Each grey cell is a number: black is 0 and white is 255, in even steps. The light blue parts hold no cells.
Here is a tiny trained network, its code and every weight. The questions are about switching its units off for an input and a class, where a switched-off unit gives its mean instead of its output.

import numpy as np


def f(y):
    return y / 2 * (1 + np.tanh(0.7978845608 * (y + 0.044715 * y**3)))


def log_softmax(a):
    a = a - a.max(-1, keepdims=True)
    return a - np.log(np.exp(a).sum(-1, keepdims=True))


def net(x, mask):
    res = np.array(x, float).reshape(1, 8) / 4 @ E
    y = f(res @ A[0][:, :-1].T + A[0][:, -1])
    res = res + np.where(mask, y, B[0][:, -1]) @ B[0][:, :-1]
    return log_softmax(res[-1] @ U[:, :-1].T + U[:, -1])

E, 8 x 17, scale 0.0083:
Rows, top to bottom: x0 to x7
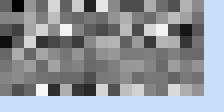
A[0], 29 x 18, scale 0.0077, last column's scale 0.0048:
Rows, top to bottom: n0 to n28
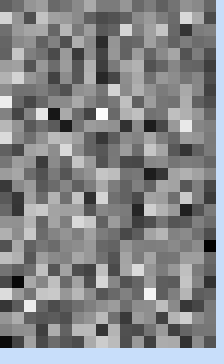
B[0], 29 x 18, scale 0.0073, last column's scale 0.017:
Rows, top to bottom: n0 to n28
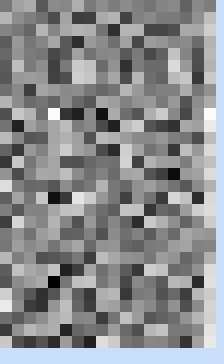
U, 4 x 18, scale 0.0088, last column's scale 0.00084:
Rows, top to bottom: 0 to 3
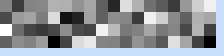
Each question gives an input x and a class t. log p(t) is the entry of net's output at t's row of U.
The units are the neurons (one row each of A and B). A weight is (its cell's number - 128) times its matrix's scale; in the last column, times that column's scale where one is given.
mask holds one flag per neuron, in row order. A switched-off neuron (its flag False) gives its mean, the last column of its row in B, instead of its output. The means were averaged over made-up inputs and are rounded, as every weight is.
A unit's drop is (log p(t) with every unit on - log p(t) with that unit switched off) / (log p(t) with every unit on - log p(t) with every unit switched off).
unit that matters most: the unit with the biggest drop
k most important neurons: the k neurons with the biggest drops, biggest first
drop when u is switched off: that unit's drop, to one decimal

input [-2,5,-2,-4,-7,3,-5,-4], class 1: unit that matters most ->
n28
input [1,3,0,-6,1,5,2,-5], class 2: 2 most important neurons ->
[n24, n9]
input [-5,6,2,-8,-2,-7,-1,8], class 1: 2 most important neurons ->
[n9, n22]
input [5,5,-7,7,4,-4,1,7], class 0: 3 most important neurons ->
[n10, n14, n26]
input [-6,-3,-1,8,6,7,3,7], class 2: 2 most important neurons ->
[n28, n25]
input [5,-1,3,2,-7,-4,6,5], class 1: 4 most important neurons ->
[n9, n22, n6, n5]
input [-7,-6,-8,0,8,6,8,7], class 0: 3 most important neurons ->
[n10, n14, n26]
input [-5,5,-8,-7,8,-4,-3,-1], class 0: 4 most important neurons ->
[n10, n26, n14, n28]
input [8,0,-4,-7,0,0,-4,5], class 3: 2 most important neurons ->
[n16, n23]
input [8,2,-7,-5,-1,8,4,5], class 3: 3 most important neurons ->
[n16, n23, n12]
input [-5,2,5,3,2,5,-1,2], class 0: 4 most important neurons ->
[n16, n23, n2, n12]
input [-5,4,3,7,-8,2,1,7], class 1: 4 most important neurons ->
[n9, n22, n24, n1]
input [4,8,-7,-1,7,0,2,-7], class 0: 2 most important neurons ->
[n10, n14]
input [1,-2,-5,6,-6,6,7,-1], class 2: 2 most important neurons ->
[n28, n12]
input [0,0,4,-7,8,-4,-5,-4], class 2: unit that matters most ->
n24
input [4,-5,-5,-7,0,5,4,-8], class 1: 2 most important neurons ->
[n27, n18]
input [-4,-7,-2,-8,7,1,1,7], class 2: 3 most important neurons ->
[n24, n1, n21]
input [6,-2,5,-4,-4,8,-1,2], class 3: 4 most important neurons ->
[n16, n23, n10, n14]
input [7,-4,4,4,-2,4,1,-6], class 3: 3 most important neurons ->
[n16, n23, n9]
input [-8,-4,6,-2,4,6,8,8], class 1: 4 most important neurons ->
[n9, n22, n16, n23]
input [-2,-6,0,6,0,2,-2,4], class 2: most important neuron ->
[n28]
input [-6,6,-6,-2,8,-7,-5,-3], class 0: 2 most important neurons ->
[n10, n14]
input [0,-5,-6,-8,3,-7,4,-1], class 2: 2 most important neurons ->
[n24, n1]
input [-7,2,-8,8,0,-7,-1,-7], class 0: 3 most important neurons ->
[n10, n14, n26]
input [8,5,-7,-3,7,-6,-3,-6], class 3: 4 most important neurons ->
[n16, n23, n12, n17]
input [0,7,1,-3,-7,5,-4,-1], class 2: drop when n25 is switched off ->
0.0
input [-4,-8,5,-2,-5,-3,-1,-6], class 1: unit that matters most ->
n27
